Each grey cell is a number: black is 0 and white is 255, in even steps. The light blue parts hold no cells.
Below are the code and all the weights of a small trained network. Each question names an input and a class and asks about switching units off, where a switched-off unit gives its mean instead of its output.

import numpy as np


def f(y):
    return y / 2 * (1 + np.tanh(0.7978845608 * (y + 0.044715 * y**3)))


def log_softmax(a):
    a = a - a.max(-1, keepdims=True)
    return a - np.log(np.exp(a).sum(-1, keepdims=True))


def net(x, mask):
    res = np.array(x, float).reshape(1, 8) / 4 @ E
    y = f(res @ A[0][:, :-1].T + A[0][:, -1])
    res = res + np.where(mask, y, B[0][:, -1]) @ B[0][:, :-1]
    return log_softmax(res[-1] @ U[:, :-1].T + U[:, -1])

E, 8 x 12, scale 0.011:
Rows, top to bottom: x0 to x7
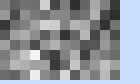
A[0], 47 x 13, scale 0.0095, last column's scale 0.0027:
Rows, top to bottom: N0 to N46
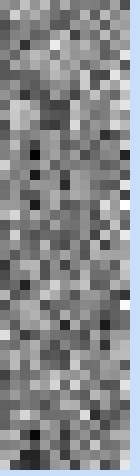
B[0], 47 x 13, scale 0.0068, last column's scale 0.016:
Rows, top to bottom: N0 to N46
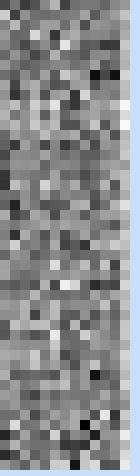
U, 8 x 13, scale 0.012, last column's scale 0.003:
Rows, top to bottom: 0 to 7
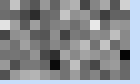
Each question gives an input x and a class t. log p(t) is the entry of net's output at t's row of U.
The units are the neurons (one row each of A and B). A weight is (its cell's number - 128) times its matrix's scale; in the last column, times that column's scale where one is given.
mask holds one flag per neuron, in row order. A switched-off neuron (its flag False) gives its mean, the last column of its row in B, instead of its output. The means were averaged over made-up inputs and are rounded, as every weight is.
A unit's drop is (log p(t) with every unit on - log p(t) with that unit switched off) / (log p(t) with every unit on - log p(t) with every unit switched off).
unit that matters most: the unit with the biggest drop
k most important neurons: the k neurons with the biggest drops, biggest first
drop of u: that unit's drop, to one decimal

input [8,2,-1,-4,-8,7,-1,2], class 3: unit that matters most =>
N46
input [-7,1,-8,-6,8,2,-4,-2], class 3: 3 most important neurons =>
[N28; N7; N4]
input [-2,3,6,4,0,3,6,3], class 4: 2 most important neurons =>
[N41; N26]
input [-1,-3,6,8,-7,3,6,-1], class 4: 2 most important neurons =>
[N41; N26]
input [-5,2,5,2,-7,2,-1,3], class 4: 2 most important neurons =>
[N26; N41]
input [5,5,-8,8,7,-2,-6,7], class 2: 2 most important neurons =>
[N46; N43]
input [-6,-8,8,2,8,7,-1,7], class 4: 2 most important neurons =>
[N26; N41]
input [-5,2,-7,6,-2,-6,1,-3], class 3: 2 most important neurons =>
[N17; N43]
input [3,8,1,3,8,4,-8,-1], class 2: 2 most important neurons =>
[N46; N43]
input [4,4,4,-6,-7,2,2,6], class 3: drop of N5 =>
0.2
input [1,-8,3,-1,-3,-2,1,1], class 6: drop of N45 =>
0.1
